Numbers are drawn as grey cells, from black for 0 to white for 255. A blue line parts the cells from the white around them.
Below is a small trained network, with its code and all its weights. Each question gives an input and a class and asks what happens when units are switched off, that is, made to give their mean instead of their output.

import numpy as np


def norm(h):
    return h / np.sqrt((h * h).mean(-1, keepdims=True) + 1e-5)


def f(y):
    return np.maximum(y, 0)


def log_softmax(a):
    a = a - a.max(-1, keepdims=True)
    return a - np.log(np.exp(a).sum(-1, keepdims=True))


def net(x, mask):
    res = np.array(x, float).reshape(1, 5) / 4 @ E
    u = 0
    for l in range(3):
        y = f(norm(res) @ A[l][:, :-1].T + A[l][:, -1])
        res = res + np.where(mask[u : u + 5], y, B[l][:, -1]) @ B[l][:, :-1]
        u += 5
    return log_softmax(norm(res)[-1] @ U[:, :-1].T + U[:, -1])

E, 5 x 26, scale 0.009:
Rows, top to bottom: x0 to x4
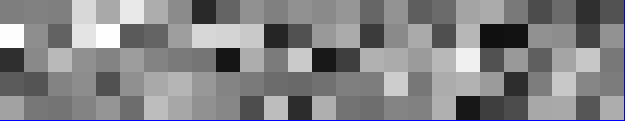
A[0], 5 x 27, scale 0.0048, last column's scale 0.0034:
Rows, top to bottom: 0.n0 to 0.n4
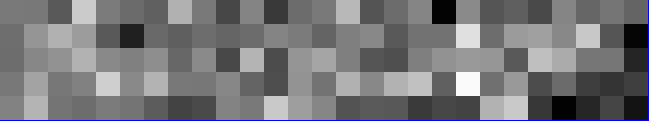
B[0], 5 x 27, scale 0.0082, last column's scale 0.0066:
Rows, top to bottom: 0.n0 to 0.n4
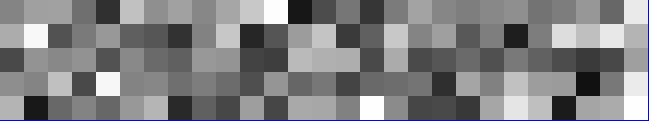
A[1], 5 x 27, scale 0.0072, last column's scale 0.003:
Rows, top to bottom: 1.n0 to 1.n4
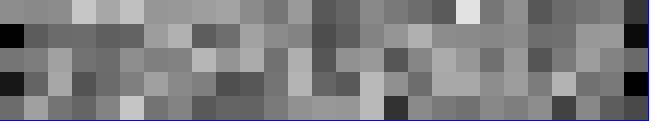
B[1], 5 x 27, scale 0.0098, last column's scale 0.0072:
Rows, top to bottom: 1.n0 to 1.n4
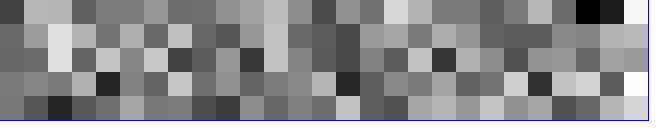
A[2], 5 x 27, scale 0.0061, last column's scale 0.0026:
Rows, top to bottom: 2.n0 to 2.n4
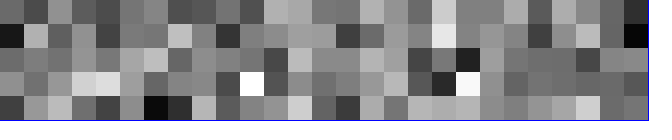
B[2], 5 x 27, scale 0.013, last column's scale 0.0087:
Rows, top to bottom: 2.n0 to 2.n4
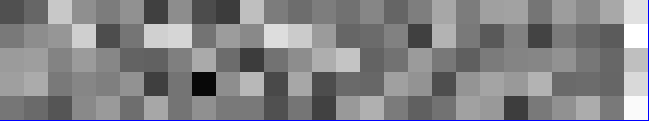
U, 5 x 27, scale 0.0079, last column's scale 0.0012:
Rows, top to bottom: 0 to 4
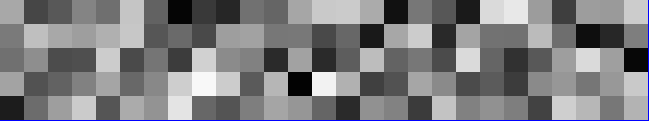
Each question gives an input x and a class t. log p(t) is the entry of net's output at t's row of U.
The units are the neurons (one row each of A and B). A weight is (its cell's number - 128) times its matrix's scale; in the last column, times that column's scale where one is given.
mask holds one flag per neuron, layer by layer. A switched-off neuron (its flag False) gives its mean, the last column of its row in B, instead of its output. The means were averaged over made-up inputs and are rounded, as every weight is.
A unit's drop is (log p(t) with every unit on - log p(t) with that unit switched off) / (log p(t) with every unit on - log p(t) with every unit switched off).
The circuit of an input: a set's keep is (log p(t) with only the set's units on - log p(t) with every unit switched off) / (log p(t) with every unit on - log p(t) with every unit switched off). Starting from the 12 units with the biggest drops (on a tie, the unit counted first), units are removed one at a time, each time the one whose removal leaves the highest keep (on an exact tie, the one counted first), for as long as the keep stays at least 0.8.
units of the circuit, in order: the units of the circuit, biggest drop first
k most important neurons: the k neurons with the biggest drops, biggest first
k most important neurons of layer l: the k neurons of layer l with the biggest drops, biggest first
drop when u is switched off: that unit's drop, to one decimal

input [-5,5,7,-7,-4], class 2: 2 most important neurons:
(0.n1, 2.n4)
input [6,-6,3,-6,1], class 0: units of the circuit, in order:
(0.n4)
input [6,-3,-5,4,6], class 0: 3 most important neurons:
(2.n1, 0.n0, 0.n1)
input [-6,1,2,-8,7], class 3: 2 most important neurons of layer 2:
(2.n3, 2.n4)
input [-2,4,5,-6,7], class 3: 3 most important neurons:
(2.n3, 2.n4, 1.n0)
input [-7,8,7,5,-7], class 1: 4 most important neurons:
(2.n3, 1.n0, 0.n3, 1.n3)
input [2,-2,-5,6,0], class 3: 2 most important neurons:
(1.n3, 0.n4)
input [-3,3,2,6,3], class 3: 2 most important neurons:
(1.n3, 0.n3)
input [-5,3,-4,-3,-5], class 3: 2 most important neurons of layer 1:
(1.n0, 1.n4)
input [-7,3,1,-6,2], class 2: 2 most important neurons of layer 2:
(2.n1, 2.n2)
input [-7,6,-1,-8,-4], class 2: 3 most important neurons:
(2.n1, 1.n0, 0.n3)
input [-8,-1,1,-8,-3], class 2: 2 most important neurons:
(2.n4, 0.n1)
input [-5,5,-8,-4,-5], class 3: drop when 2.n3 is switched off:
0.3
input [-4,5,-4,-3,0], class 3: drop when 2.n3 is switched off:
0.1
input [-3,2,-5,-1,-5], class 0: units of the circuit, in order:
(1.n0)
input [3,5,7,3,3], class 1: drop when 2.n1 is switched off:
0.0
